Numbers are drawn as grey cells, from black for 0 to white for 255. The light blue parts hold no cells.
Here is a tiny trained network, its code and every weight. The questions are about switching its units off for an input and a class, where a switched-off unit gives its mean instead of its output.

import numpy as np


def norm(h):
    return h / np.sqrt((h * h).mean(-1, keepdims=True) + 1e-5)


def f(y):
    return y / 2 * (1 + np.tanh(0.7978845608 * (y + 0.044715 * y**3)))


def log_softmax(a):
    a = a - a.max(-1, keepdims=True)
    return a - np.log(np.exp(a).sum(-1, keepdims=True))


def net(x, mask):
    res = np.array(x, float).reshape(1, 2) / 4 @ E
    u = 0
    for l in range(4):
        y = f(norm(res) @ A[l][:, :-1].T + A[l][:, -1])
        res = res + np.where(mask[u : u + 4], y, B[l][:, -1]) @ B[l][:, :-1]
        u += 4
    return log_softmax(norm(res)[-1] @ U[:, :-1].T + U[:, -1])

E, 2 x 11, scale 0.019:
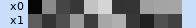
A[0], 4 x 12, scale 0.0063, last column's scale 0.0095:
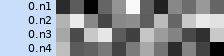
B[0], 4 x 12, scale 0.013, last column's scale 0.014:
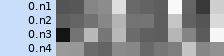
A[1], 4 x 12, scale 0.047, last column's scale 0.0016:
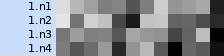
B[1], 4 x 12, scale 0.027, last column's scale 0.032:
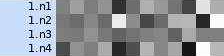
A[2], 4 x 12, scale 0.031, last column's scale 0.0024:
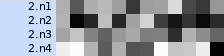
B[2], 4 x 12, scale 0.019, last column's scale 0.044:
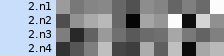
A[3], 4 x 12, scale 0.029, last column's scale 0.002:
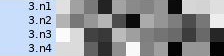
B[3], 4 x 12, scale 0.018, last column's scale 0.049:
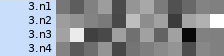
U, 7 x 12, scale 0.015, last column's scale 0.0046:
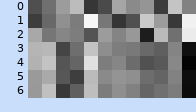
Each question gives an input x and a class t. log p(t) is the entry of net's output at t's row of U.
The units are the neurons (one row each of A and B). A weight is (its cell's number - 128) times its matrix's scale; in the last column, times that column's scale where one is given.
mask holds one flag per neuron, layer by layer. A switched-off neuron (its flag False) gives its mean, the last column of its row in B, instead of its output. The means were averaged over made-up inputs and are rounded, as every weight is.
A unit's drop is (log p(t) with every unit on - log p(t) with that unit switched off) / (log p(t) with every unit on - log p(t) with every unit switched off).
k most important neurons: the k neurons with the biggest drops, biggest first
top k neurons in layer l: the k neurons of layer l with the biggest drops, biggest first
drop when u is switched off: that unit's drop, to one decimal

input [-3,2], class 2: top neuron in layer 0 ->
(0.n3)
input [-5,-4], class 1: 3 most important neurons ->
(1.n2 1.n4 0.n4)
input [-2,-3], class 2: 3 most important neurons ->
(1.n2 0.n2 1.n1)
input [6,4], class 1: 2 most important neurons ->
(0.n1 3.n2)
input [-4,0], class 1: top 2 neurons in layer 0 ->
(0.n1 0.n2)
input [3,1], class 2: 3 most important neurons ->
(0.n1 1.n2 0.n3)
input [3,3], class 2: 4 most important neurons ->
(1.n2 0.n3 0.n1 2.n4)
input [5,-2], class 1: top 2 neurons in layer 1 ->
(1.n4 1.n1)
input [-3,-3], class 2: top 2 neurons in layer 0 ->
(0.n2 0.n3)
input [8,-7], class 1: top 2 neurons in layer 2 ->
(2.n1 2.n2)
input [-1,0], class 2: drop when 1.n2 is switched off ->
1.0
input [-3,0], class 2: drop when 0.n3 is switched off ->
1.0
